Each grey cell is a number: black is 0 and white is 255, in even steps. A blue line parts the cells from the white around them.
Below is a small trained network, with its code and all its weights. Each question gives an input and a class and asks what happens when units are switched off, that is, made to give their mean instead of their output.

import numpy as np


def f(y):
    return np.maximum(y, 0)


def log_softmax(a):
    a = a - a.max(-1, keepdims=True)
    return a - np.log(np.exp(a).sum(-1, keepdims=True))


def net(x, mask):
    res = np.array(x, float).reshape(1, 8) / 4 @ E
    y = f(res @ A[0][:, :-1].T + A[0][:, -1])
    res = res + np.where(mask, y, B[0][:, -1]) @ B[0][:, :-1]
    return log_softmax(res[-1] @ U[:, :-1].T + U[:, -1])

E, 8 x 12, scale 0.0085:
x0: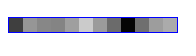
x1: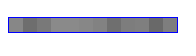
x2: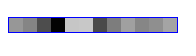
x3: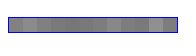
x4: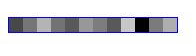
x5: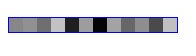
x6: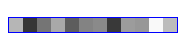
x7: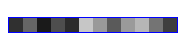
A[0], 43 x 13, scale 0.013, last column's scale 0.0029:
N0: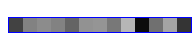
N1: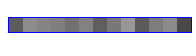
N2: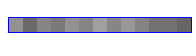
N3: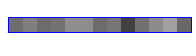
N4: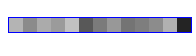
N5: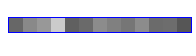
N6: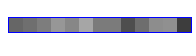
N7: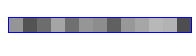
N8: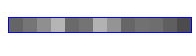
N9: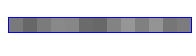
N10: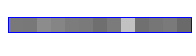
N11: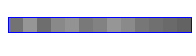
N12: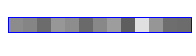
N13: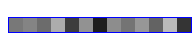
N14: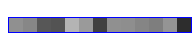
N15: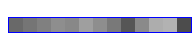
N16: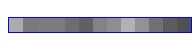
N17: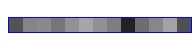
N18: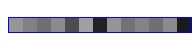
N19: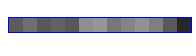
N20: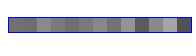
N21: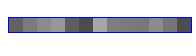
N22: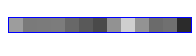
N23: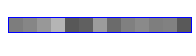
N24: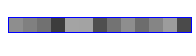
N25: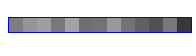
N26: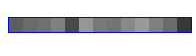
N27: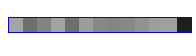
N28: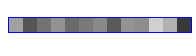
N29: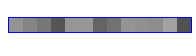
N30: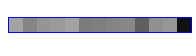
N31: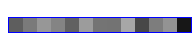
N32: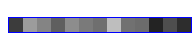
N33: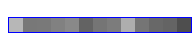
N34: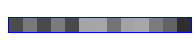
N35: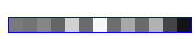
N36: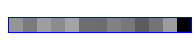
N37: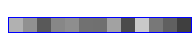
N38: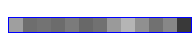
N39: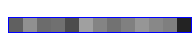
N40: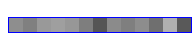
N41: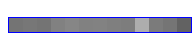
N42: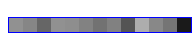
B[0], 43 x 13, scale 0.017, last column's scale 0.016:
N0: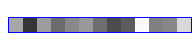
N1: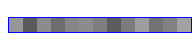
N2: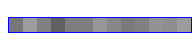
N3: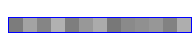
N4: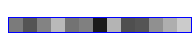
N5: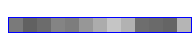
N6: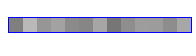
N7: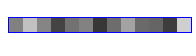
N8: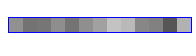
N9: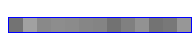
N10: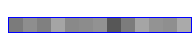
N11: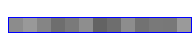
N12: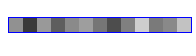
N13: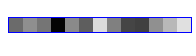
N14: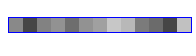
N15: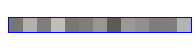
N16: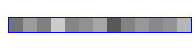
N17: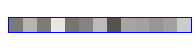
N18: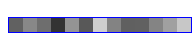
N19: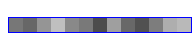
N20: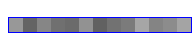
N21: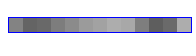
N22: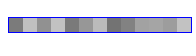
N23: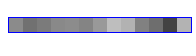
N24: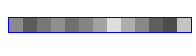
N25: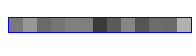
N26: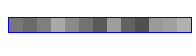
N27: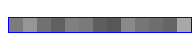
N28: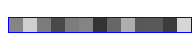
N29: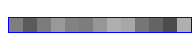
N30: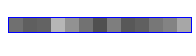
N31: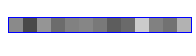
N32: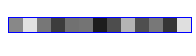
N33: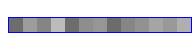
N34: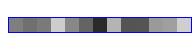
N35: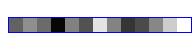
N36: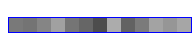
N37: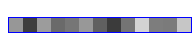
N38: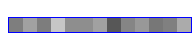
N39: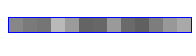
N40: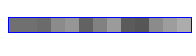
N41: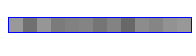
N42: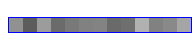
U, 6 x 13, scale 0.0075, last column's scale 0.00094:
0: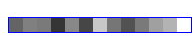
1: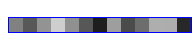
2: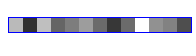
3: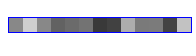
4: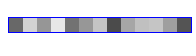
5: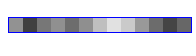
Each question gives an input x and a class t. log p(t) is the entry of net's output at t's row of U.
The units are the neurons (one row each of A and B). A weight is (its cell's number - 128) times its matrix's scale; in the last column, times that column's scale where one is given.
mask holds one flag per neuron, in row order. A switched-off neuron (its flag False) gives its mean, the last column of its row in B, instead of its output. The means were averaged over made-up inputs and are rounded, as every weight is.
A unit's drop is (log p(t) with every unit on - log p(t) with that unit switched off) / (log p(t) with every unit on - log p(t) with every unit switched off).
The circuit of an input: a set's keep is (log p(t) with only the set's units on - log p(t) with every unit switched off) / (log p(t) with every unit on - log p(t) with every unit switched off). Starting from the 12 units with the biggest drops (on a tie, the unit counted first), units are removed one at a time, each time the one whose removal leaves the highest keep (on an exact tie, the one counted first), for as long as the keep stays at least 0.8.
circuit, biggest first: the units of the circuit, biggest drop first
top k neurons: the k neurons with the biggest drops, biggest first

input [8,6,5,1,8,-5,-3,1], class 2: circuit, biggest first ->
[N0]
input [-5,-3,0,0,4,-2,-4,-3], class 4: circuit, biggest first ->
[N22 N33]
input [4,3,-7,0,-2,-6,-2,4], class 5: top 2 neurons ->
[N8 N13]
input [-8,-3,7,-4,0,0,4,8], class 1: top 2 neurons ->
[N34 N19]
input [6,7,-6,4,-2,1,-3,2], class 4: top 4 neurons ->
[N17 N24 N14 N6]
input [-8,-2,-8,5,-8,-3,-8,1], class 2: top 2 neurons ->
[N37 N12]
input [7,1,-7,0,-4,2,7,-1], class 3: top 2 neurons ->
[N7 N28]
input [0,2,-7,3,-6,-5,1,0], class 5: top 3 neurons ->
[N8 N0 N5]
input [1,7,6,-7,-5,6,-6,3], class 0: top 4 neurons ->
[N13 N18 N28 N7]
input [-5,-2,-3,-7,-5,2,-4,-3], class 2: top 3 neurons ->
[N37 N12 N17]
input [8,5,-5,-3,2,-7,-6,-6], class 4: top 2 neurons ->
[N17 N13]
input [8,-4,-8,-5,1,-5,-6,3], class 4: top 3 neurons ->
[N17 N24 N14]
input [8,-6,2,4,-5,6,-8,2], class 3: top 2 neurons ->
[N32 N35]
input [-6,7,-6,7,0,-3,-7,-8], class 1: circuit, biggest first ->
[N4]
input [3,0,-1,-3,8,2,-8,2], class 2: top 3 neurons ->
[N0 N31 N28]
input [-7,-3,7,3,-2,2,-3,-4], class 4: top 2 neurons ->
[N22 N38]
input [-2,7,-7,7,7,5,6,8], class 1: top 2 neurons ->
[N34 N26]
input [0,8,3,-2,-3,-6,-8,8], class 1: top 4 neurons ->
[N34 N19 N28 N7]
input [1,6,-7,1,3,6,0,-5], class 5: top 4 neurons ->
[N35 N5 N23 N8]
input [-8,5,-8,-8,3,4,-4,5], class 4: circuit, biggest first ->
[N22]
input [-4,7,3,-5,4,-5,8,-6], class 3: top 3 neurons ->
[N28 N7 N34]
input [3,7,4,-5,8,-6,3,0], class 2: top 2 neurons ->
[N0 N13]
